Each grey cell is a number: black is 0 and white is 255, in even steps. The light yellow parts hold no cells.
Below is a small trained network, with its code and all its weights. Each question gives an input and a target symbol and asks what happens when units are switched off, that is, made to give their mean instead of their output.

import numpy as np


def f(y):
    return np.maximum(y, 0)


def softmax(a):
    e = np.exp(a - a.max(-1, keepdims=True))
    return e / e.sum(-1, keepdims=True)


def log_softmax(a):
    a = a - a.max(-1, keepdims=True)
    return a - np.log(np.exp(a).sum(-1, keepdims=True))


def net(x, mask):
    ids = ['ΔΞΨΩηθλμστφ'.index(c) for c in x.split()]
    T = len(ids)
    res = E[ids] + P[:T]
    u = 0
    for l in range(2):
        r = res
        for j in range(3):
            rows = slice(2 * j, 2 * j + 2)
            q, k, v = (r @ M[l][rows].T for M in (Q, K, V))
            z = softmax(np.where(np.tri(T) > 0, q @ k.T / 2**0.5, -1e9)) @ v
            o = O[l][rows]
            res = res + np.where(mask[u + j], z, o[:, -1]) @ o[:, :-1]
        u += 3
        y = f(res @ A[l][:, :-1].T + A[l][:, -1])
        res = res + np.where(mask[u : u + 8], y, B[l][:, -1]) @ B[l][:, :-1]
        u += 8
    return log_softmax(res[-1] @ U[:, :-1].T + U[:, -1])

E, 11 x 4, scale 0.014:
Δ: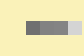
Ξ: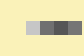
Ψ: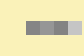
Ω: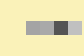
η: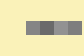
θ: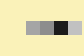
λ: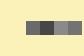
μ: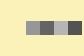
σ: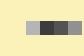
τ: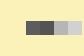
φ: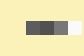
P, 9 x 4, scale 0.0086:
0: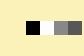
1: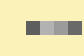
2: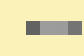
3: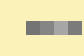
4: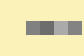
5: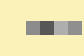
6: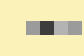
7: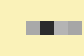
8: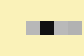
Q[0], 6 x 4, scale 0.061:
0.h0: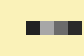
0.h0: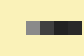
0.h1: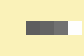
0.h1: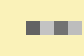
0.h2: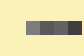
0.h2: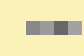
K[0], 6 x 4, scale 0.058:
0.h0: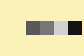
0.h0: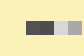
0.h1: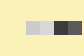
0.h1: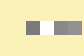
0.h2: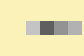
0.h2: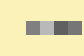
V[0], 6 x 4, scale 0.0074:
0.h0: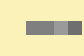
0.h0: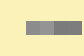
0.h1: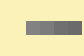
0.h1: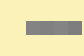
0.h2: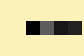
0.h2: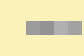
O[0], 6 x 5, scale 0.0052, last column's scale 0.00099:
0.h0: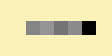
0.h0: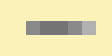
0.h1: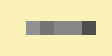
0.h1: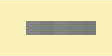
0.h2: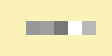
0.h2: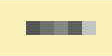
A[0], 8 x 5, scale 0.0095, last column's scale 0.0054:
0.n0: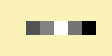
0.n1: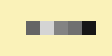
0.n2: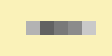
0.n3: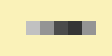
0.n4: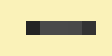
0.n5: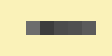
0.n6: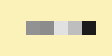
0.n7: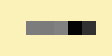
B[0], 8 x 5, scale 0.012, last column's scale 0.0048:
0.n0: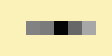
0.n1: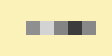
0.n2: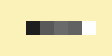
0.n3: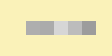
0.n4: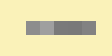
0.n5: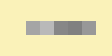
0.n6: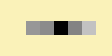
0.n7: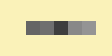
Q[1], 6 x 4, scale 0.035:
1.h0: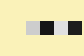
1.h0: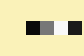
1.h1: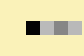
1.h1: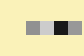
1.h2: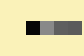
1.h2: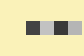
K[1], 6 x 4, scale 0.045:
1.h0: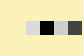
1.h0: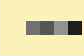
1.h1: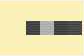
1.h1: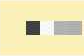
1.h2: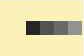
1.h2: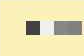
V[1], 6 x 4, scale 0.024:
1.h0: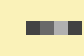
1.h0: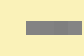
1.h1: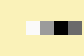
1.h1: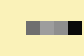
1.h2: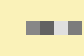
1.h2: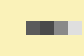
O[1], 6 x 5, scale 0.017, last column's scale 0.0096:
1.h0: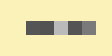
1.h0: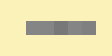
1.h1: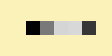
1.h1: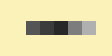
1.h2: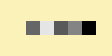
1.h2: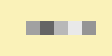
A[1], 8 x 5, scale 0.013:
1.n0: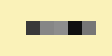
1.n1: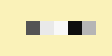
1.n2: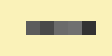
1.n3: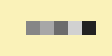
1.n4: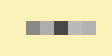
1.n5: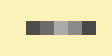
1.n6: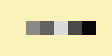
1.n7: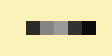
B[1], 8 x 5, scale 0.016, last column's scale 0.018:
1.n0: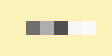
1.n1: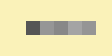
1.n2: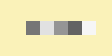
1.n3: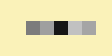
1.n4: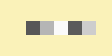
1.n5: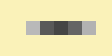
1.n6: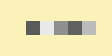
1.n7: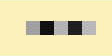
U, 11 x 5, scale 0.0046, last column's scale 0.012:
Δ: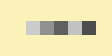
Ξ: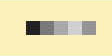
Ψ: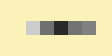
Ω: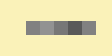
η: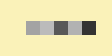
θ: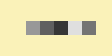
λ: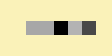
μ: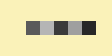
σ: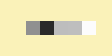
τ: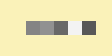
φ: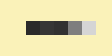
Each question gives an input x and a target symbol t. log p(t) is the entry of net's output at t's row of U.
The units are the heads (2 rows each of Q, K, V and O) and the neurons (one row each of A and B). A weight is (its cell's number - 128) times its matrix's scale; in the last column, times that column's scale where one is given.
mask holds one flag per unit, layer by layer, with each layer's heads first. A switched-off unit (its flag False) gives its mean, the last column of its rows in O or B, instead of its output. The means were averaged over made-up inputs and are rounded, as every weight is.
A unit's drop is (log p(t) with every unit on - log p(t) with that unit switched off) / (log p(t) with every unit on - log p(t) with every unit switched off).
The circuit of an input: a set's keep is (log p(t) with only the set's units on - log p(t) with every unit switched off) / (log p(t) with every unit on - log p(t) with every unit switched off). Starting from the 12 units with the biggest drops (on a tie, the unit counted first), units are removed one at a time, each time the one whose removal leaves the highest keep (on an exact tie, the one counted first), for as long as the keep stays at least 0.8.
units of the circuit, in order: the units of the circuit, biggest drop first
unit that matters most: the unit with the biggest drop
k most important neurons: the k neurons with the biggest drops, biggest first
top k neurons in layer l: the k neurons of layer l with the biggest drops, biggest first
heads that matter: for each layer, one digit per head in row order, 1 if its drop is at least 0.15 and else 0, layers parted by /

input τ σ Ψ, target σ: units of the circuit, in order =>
[0.n0; 1.h2]
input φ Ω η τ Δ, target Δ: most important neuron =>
[0.n6]
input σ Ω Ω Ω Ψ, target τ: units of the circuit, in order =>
[1.n3; 1.h1; 1.h0]
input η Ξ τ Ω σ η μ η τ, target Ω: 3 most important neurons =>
[0.n6; 1.n4; 1.n0]
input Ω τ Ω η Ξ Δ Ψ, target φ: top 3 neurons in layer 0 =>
[0.n1; 0.n2; 0.n3]
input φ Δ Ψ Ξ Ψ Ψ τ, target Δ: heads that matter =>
001 / 011
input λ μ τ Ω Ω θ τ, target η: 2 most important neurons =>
[1.n4; 0.n6]
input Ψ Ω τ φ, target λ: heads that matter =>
000 / 011
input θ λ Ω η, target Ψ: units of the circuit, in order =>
[1.h1; 0.n6]
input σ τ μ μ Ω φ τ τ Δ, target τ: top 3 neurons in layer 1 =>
[1.n3; 1.n4; 1.n7]
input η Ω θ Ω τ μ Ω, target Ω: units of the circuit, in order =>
[1.n4; 1.h0; 1.n0]
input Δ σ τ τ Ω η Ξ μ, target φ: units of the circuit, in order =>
[0.n2; 1.h1; 0.h2]
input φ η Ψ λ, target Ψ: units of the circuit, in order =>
[0.n6; 1.h1]
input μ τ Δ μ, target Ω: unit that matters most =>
0.n0
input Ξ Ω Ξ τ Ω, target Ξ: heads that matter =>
000 / 110
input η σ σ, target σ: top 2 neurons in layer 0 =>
[0.n6; 0.n2]
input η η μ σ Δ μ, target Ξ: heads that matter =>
001 / 101
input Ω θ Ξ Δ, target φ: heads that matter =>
000 / 011
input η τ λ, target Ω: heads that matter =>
001 / 101
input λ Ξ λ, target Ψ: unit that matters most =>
0.n3
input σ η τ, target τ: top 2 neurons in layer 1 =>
[1.n3; 1.n4]
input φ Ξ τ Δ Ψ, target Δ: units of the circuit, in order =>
[1.h1; 1.h2]
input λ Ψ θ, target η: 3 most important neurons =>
[1.n4; 1.n3; 0.n2]
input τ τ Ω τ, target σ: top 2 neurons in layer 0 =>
[0.n0; 0.n2]
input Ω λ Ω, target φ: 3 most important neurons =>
[0.n1; 1.n7; 0.n2]
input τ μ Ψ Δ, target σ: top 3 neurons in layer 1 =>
[1.n0; 1.n2; 1.n3]
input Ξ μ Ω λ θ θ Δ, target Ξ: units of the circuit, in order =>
[1.h1]
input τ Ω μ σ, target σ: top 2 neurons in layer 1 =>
[1.n0; 1.n2]
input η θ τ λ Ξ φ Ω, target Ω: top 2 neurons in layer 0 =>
[0.n6; 0.n1]
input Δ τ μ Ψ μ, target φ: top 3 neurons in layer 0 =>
[0.n6; 0.n2; 0.n0]
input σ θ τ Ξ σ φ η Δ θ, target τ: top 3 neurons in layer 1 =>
[1.n3; 1.n4; 1.n7]
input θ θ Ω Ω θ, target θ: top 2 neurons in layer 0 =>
[0.n2; 0.n1]
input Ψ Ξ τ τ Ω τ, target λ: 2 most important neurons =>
[0.n1; 0.n6]
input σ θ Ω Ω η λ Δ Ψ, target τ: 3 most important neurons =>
[1.n3; 0.n6; 1.n4]
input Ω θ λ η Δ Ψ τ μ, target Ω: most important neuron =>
[1.n6]
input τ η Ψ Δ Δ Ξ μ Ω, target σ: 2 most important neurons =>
[0.n0; 1.n0]
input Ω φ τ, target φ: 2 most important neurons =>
[0.n1; 1.n7]
